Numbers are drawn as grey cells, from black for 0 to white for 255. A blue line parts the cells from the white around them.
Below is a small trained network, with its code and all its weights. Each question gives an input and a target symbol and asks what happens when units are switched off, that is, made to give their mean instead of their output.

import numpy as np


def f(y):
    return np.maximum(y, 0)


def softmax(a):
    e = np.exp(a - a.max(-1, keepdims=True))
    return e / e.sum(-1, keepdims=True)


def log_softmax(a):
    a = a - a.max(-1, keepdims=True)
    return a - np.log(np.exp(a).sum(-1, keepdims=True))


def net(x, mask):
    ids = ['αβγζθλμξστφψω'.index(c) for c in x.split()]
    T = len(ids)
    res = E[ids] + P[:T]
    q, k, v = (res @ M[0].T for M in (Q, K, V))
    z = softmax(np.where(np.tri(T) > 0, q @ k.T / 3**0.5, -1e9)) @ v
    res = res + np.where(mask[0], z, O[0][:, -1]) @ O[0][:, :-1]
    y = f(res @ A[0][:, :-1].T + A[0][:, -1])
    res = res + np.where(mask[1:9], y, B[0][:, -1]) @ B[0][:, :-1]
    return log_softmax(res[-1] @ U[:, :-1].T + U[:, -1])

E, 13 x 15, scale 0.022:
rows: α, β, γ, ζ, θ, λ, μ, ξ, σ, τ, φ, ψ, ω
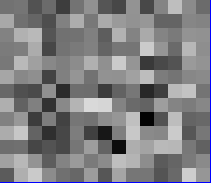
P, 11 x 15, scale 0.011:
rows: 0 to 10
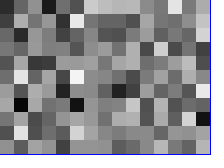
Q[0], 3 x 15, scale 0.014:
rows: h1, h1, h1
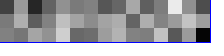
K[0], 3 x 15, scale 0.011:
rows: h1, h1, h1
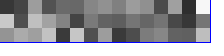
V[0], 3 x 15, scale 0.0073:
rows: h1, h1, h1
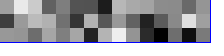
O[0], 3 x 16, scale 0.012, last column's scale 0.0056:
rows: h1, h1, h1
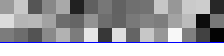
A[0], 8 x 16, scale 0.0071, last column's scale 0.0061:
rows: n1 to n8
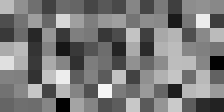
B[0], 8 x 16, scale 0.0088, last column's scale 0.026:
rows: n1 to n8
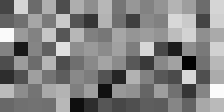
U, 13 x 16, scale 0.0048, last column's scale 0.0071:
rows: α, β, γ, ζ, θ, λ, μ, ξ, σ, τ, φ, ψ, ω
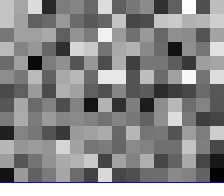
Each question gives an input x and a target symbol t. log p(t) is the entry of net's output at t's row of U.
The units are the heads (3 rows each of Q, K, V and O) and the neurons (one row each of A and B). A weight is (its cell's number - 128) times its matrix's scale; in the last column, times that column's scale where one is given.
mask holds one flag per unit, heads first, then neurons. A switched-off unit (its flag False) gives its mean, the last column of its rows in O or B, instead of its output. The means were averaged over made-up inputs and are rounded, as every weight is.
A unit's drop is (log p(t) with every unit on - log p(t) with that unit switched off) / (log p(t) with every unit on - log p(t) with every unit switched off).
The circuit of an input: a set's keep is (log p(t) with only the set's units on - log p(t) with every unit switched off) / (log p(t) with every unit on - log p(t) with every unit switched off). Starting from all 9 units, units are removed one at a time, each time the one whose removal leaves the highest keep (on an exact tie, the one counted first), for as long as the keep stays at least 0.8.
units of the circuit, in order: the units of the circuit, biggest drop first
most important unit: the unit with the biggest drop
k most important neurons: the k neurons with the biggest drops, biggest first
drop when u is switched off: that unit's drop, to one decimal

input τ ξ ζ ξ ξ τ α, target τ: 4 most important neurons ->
n4; n6; n5; n7
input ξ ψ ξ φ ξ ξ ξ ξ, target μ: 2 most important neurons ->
n1; n3
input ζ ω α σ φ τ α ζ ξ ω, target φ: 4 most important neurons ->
n7; n4; n2; n1
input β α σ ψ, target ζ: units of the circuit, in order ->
n2; h1
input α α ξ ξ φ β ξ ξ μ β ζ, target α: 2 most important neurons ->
n7; n5
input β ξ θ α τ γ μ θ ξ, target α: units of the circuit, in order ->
h1; n7
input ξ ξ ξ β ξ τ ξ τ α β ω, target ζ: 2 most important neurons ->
n2; n8
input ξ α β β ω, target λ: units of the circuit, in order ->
h1; n7; n5
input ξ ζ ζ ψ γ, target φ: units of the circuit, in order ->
n7; h1; n4; n1
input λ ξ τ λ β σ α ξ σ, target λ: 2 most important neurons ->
n4; n7
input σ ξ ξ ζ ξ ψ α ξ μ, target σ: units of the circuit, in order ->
h1; n4
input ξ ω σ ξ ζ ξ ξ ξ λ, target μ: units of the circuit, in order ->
h1
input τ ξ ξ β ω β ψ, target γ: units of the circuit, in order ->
n5; h1; n4; n1
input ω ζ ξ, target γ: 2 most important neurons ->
n5; n4
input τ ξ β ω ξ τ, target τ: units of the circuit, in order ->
n6; h1; n2; n8
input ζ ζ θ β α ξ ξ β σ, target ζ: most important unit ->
n4
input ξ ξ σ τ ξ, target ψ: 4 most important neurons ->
n6; n2; n1; n5
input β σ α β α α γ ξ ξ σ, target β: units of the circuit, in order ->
n3; h1
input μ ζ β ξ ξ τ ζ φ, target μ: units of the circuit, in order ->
n8; n4
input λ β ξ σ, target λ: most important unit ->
n4
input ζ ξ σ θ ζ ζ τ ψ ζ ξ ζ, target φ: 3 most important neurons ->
n7; n4; n2
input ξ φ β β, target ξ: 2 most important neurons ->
n1; n2
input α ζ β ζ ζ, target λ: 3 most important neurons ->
n7; n8; n5
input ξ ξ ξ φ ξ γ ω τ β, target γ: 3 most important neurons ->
n5; n4; n1
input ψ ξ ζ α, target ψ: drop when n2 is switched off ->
0.1
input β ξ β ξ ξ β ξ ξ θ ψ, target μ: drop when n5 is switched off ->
0.0
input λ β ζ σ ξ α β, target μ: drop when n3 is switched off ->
0.2
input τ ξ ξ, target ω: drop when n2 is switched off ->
0.3
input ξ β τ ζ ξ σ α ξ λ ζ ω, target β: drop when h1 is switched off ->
0.6
